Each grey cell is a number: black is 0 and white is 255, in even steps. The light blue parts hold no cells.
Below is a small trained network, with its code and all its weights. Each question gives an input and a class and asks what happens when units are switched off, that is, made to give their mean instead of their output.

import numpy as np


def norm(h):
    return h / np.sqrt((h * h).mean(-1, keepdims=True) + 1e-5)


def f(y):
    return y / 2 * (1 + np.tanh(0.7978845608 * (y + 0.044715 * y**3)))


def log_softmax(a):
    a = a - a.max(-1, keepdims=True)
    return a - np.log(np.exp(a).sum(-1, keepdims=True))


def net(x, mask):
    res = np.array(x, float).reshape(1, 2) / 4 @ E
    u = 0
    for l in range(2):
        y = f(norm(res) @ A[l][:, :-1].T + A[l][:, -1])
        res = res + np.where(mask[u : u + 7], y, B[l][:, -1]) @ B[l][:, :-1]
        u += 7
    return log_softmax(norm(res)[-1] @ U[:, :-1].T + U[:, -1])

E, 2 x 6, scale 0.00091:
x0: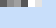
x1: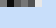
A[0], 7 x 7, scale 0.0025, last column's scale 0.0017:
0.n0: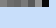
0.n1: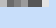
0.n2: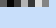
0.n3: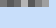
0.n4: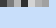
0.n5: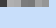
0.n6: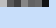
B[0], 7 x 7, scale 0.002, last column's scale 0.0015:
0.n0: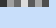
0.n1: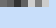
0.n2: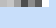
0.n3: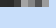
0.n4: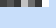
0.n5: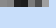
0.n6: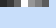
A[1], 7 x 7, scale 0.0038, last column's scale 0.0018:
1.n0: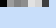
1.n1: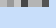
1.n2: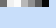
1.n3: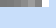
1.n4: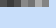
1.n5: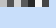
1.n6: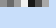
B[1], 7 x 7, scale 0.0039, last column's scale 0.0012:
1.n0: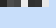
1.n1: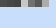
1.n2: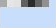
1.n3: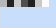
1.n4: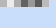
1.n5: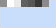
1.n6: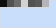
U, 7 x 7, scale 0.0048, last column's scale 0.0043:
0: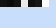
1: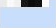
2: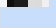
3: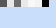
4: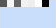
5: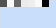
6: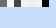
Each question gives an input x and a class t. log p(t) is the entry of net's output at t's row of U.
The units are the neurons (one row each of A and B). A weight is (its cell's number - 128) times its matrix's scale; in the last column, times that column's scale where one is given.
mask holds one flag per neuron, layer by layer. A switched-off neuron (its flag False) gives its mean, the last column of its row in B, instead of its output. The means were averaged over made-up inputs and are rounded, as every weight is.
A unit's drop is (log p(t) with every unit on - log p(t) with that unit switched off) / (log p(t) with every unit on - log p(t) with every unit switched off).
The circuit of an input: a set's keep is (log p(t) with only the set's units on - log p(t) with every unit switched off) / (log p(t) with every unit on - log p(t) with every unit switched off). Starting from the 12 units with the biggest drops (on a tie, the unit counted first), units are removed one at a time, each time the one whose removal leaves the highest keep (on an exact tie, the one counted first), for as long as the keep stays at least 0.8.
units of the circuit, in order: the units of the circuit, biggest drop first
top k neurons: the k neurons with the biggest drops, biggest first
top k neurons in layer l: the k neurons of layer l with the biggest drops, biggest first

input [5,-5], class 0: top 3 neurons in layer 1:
(1.n0; 1.n4; 1.n5)
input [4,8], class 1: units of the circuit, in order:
(1.n5)
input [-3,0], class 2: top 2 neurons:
(0.n1; 1.n0)
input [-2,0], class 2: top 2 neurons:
(0.n1; 0.n4)
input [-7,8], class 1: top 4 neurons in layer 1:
(1.n5; 1.n4; 1.n0; 1.n1)
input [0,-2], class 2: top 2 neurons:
(1.n0; 1.n6)
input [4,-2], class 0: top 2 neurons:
(1.n0; 0.n2)
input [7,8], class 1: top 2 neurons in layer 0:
(0.n1; 0.n6)
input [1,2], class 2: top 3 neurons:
(0.n2; 1.n0; 1.n6)
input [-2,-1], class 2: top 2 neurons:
(0.n1; 0.n4)
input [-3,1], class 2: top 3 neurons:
(0.n1; 1.n0; 0.n4)
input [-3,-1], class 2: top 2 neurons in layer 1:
(1.n0; 1.n1)
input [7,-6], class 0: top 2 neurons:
(1.n0; 0.n2)
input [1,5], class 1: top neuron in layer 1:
(1.n5)
